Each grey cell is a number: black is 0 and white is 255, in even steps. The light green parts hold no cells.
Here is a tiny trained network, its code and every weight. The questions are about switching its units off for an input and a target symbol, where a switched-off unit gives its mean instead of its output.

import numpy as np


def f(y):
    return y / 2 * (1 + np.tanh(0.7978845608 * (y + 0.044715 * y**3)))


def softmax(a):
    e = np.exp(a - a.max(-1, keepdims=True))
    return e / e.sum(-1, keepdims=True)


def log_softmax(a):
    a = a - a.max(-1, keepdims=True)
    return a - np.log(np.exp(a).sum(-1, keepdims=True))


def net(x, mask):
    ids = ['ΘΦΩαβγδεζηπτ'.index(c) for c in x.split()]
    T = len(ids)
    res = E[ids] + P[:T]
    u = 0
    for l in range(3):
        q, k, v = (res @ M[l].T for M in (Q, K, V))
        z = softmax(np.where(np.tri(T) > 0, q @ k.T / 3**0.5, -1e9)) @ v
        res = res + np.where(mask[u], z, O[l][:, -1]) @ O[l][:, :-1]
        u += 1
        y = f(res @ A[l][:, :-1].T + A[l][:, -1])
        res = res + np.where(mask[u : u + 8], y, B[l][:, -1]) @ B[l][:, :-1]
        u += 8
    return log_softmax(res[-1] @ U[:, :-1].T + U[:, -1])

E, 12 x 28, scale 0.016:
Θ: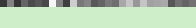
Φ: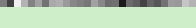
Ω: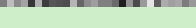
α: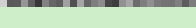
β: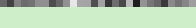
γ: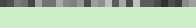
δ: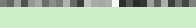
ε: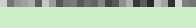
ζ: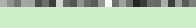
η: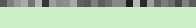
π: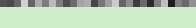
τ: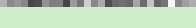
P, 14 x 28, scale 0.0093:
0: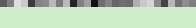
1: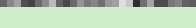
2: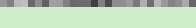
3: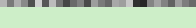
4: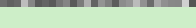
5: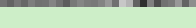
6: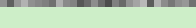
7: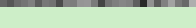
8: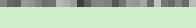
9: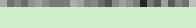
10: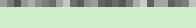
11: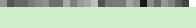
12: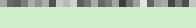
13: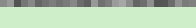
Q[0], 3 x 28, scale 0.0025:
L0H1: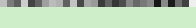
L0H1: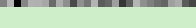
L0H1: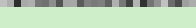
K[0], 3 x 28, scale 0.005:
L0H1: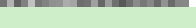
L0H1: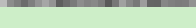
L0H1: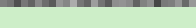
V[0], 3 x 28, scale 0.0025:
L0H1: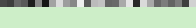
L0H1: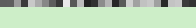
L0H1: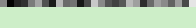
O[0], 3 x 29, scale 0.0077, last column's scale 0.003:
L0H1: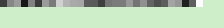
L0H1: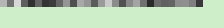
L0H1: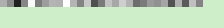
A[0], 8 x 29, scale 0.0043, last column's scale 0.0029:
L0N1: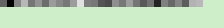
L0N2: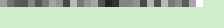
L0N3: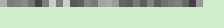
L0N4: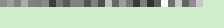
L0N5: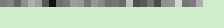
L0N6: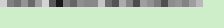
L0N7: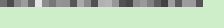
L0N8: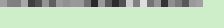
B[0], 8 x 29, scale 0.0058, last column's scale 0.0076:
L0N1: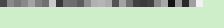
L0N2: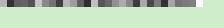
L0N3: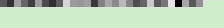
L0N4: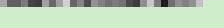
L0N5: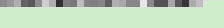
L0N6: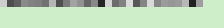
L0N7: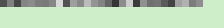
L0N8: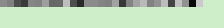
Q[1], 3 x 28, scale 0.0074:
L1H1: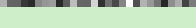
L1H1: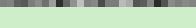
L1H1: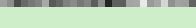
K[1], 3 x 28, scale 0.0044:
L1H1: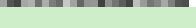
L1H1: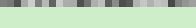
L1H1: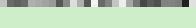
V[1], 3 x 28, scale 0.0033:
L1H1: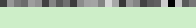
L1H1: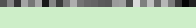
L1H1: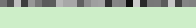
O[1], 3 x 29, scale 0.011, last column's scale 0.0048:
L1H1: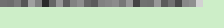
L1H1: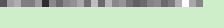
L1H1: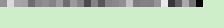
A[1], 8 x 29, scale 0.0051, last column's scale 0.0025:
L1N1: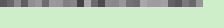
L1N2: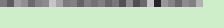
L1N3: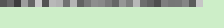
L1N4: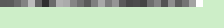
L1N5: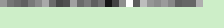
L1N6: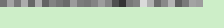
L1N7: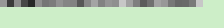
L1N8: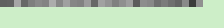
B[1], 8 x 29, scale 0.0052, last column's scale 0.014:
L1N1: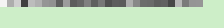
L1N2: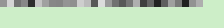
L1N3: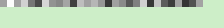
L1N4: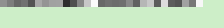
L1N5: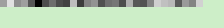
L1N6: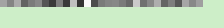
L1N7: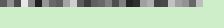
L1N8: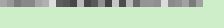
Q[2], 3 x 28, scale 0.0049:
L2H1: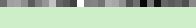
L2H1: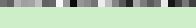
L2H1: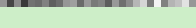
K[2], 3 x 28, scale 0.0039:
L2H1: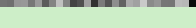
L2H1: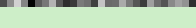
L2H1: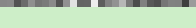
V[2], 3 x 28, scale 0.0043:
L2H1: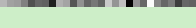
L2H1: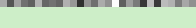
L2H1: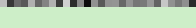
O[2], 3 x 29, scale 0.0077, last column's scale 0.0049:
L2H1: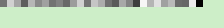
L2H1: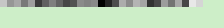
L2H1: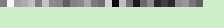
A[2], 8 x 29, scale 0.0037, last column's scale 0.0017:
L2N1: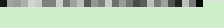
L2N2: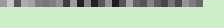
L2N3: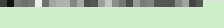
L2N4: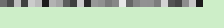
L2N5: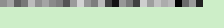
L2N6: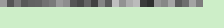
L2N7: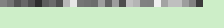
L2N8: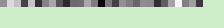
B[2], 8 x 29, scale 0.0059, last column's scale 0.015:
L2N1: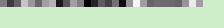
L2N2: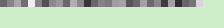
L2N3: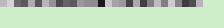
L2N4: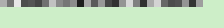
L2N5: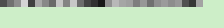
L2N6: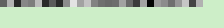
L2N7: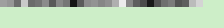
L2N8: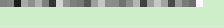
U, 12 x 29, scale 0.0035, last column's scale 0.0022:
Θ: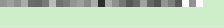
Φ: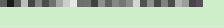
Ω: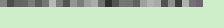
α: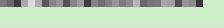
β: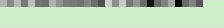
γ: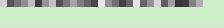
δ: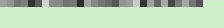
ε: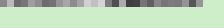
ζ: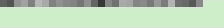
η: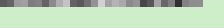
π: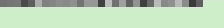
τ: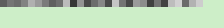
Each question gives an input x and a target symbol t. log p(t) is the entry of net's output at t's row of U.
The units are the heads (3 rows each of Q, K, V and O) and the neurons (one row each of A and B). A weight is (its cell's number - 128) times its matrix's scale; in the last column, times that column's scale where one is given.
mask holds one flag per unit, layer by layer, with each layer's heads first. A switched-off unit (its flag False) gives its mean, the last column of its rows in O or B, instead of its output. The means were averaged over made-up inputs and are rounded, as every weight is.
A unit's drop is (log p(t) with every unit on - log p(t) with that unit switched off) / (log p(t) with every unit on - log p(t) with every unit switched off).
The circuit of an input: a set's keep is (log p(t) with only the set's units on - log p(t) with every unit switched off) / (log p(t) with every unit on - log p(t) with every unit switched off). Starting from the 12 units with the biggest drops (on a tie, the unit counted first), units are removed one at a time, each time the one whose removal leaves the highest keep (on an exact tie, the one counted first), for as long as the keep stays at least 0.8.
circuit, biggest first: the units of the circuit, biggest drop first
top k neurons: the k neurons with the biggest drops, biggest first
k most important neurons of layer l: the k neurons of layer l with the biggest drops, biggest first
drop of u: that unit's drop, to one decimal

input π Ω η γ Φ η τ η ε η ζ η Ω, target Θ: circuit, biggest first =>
L1H1
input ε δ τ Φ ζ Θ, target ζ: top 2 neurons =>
L2N5, L0N4
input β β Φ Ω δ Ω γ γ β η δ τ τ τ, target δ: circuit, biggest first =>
L1H1, L0N3
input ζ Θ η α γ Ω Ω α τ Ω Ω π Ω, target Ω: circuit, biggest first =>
L1H1, L0N1, L1N4
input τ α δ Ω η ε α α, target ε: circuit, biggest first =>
L2H1, L0N8, L2N1
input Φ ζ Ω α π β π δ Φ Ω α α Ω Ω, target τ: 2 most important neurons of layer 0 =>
L0N5, L0N1
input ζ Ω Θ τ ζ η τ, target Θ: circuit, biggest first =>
L1H1, L0N1
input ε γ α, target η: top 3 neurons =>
L0N8, L2N7, L1N3
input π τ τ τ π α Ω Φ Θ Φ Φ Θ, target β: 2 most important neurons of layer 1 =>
L1N5, L1N4
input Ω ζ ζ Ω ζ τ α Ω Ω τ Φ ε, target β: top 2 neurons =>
L1N5, L2N7
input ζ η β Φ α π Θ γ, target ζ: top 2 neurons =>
L2N5, L0N1
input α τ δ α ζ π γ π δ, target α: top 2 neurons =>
L2N1, L0N8
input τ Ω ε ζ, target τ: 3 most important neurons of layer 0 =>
L0N7, L0N4, L0N1
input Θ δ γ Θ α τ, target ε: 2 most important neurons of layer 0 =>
L0N8, L0N2
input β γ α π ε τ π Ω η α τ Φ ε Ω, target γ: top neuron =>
L2N2
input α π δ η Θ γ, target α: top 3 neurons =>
L2N1, L2N8, L0N8
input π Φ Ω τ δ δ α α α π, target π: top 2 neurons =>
L2N3, L0N7
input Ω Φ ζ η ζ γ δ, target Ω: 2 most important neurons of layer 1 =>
L1N4, L1N6
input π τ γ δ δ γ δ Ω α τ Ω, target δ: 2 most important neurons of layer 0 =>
L0N2, L0N1
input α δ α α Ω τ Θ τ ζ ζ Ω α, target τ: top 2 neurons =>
L1N6, L0N1
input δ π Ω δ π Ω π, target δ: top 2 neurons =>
L2N4, L0N3
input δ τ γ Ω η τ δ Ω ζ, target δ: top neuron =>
L2N4
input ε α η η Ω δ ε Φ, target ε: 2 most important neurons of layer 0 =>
L0N6, L0N1
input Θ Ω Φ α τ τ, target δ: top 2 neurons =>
L0N1, L2N2
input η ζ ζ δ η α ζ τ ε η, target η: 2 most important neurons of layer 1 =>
L1N3, L1N6
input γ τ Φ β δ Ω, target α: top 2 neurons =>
L2N8, L2N2
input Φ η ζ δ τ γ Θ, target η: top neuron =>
L2N7
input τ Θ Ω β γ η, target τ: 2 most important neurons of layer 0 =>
L0N7, L0N1
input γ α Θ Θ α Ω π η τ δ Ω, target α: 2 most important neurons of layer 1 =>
L1N6, L1N3
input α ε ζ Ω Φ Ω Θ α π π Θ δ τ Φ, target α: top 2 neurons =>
L2N1, L2N8
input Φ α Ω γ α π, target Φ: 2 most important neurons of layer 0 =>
L0N7, L0N4
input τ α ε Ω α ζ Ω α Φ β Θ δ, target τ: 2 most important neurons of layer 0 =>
L0N7, L0N1
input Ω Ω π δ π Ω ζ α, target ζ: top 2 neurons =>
L2N5, L0N4
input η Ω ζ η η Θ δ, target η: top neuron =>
L0N7
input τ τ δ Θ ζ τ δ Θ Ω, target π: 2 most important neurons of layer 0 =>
L0N2, L0N1
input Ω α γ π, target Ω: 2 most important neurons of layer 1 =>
L1N6, L1N4
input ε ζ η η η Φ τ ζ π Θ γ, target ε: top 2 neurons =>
L1N3, L0N6
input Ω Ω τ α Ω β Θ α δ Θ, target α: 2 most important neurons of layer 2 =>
L2N8, L2N2
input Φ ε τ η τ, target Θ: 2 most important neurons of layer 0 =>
L0N1, L0N6
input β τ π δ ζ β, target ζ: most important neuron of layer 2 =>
L2N5
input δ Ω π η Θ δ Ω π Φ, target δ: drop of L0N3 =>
0.3
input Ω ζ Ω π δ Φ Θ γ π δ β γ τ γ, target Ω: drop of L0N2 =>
0.1
